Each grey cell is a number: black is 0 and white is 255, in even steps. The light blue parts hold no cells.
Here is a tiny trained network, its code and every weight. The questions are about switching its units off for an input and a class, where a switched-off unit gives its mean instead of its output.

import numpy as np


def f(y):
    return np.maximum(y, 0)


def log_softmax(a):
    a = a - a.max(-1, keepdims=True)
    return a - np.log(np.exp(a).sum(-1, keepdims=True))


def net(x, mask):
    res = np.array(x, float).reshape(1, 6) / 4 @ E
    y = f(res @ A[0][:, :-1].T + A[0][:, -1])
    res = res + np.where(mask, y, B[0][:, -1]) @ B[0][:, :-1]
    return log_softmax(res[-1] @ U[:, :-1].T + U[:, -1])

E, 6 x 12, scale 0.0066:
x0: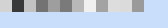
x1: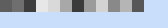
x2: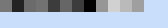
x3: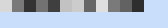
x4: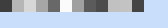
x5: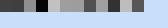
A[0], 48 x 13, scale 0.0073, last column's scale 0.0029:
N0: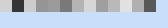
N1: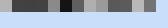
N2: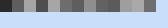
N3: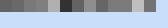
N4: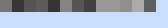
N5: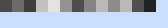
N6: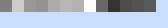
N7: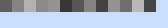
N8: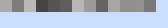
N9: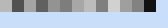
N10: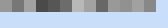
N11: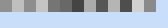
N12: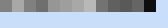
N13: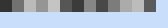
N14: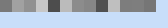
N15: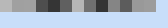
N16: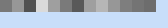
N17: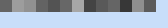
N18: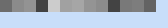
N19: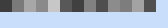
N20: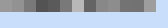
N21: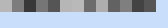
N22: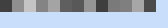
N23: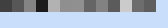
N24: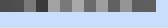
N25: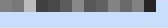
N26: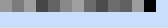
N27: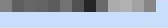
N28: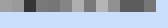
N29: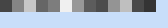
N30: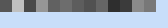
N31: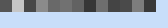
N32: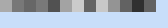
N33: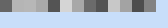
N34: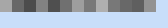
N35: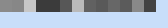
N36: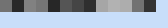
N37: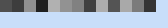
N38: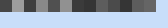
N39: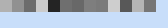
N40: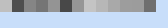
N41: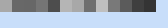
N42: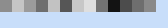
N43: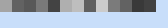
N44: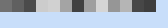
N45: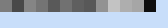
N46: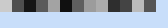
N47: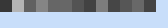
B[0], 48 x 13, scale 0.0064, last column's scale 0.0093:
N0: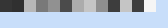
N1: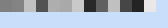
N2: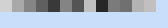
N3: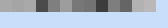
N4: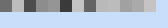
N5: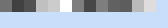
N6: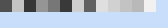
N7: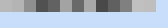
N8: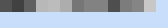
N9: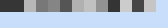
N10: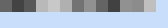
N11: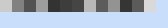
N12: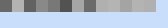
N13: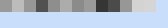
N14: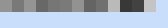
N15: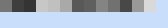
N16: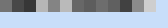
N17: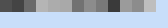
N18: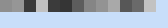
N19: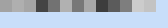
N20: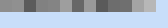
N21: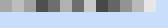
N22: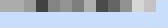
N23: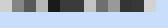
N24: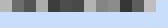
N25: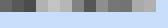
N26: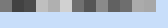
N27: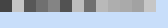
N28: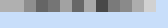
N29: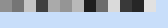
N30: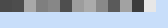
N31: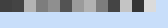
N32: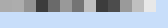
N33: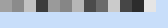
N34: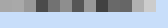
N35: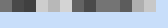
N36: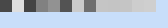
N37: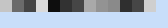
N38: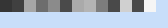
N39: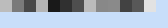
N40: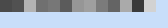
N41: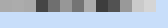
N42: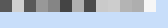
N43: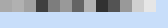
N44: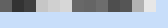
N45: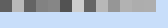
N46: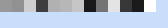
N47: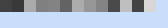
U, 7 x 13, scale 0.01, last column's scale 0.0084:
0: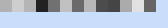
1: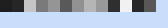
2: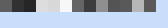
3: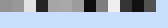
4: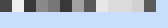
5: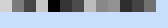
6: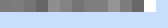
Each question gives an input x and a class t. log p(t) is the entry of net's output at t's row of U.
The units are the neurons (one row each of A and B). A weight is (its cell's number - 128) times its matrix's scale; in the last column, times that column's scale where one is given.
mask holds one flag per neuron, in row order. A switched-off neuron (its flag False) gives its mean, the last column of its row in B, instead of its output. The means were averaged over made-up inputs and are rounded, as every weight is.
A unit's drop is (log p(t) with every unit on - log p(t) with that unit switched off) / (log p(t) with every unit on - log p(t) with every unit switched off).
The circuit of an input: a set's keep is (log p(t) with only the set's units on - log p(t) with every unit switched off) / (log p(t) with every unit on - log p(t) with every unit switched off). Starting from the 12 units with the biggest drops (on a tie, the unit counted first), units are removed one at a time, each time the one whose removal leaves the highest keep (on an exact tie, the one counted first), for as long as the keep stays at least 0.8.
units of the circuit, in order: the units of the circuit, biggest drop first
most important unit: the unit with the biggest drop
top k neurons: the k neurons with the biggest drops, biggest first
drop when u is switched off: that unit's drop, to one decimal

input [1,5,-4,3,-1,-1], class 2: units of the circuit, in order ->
N44
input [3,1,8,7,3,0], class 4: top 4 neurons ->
N36; N4; N27; N45
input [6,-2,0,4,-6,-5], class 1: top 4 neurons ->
N0; N9; N40; N29
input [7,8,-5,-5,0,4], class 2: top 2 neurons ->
N5; N44
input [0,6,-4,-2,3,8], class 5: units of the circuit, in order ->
N23; N37
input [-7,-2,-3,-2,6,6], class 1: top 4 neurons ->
N38; N46; N47; N31
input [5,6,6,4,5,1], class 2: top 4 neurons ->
N44; N5; N6; N42
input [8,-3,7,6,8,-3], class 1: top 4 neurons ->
N0; N9; N46; N1
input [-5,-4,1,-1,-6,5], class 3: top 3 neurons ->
N46; N1; N0
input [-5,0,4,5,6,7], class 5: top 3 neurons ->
N37; N23; N46
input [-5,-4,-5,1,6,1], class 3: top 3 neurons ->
N29; N33; N0
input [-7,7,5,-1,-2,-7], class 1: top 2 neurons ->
N38; N31
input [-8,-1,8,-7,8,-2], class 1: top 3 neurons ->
N38; N47; N31
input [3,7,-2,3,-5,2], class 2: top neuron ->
N44
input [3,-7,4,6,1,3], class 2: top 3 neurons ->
N35; N15; N8
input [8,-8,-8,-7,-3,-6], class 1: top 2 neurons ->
N0; N9
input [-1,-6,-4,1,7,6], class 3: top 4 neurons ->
N29; N33; N44; N5
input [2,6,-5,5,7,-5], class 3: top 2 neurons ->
N33; N14
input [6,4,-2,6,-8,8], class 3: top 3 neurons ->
N46; N1; N39
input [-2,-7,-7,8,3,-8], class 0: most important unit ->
N32
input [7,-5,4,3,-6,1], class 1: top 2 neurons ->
N0; N9
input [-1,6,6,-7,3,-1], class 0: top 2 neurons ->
N13; N19
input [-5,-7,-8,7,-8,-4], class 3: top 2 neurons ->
N46; N1
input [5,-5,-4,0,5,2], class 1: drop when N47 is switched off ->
-0.1
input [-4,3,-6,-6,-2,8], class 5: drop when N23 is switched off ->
0.2
